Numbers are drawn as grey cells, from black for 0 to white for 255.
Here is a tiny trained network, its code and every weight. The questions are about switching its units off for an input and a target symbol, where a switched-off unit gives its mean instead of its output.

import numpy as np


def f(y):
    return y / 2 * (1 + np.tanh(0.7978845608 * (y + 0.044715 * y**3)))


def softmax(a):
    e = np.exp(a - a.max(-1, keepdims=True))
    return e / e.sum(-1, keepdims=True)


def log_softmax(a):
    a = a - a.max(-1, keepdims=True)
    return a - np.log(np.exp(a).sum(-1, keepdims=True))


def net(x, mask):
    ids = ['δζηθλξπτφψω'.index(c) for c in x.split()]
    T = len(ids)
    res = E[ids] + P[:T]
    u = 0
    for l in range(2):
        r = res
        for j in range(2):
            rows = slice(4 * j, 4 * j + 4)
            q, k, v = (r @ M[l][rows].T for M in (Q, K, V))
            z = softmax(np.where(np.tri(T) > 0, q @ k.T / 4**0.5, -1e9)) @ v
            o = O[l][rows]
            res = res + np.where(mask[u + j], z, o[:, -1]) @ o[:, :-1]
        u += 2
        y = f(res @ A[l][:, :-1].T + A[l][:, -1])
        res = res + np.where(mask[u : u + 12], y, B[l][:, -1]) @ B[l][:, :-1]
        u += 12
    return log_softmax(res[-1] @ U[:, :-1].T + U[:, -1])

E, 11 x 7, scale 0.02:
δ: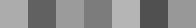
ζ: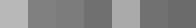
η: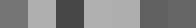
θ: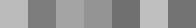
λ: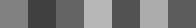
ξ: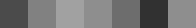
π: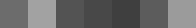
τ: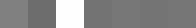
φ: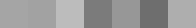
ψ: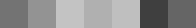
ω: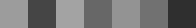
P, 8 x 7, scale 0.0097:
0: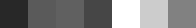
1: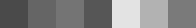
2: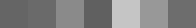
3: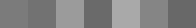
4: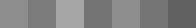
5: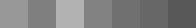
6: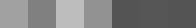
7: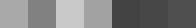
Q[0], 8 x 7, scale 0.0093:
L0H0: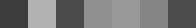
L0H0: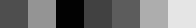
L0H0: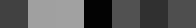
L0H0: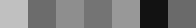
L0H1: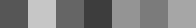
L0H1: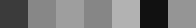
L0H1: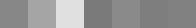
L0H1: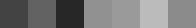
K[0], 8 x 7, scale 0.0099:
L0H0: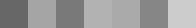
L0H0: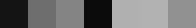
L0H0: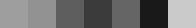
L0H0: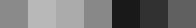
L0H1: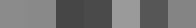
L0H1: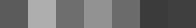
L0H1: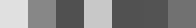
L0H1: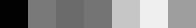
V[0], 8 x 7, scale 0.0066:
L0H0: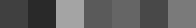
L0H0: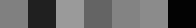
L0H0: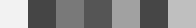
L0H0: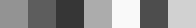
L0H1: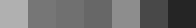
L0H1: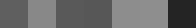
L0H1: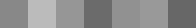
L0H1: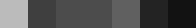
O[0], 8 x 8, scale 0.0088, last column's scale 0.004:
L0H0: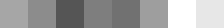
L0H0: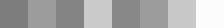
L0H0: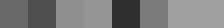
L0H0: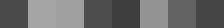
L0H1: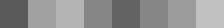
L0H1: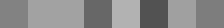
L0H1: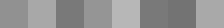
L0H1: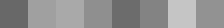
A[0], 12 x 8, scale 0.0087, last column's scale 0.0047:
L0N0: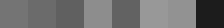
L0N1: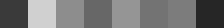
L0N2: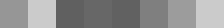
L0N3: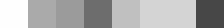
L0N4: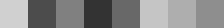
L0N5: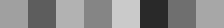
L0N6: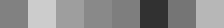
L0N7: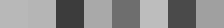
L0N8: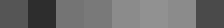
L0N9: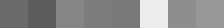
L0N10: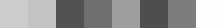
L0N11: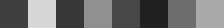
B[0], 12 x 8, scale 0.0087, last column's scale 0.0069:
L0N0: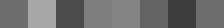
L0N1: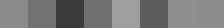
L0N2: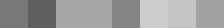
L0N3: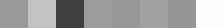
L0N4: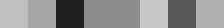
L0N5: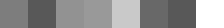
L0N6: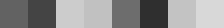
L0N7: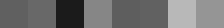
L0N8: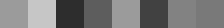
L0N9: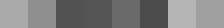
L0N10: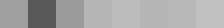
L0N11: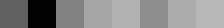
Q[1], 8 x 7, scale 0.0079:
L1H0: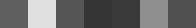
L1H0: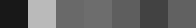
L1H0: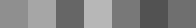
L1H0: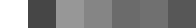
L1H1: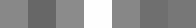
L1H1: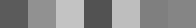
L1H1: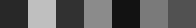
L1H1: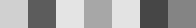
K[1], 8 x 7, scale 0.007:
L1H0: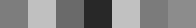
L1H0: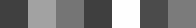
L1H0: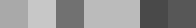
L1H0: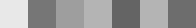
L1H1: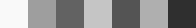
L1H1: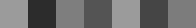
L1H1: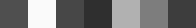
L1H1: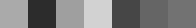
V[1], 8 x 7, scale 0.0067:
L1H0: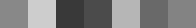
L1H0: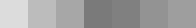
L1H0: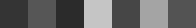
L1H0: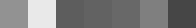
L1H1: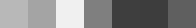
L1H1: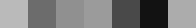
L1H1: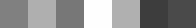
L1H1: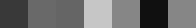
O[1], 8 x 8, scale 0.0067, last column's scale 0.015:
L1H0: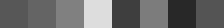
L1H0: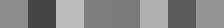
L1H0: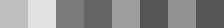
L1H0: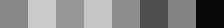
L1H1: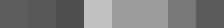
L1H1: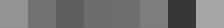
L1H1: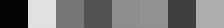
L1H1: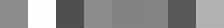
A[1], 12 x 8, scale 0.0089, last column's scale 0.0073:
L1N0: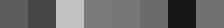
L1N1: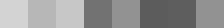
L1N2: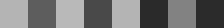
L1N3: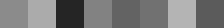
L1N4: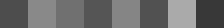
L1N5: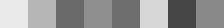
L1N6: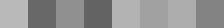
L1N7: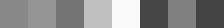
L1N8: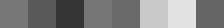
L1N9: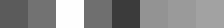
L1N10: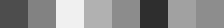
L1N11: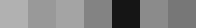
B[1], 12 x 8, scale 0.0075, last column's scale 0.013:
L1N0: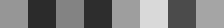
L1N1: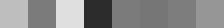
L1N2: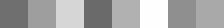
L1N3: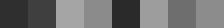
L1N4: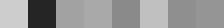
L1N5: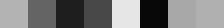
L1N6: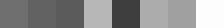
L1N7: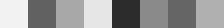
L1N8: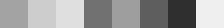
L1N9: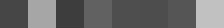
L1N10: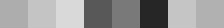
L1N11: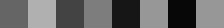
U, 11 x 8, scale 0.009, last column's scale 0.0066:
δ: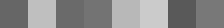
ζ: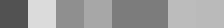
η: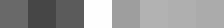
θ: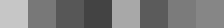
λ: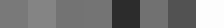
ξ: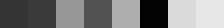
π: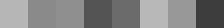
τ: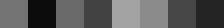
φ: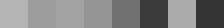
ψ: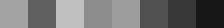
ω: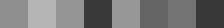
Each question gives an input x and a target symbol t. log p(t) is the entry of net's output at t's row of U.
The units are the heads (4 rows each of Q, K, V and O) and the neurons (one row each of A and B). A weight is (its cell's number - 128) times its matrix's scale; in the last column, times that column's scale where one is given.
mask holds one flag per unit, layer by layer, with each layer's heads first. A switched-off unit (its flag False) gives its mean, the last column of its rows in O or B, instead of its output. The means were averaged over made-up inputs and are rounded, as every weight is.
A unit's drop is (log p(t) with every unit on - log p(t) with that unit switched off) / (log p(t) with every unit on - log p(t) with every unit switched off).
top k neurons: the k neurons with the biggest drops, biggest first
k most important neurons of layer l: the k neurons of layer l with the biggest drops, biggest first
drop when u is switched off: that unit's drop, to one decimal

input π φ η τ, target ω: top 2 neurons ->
[L0N11; L0N10]
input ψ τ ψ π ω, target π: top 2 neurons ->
[L0N11; L0N2]
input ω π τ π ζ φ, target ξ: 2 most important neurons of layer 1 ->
[L1N10; L1N7]
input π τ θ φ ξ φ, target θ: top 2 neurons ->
[L0N11; L1N5]
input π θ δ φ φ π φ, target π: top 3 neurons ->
[L0N11; L0N2; L0N10]
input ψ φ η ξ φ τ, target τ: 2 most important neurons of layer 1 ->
[L1N0; L1N8]
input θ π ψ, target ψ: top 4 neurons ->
[L1N7; L0N6; L0N5; L1N10]
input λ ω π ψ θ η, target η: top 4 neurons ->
[L0N11; L0N10; L1N7; L1N4]
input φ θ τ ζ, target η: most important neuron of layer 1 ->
[L1N8]
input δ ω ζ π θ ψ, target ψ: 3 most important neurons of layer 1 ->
[L1N7; L1N10; L1N0]
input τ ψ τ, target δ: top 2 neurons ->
[L0N6; L0N3]
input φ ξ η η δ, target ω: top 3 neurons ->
[L0N11; L0N10; L0N6]
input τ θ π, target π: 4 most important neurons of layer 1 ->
[L1N8; L1N6; L1N2; L1N5]
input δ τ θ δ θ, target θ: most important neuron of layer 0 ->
[L0N7]
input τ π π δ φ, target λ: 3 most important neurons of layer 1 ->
[L1N9; L1N11; L1N5]
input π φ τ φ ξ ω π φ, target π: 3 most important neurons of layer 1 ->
[L1N2; L1N6; L1N1]
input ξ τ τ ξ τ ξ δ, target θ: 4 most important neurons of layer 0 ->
[L0N11; L0N6; L0N3; L0N4]
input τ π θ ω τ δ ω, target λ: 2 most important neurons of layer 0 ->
[L0N11; L0N10]
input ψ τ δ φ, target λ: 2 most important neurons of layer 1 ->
[L1N9; L1N11]
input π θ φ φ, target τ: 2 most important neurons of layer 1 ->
[L1N0; L1N8]
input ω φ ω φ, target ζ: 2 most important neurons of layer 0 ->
[L0N3; L0N6]
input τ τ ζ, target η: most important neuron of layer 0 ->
[L0N10]
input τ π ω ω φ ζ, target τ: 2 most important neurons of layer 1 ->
[L1N0; L1N8]
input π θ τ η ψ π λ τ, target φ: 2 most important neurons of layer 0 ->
[L0N3; L0N5]
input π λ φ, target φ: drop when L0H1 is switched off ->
-0.1
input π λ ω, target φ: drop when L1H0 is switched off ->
0.6
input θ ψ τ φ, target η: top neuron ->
[L1N8]
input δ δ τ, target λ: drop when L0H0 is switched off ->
1.2
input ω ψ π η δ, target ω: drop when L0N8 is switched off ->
0.0
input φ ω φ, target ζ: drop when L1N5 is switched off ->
0.1
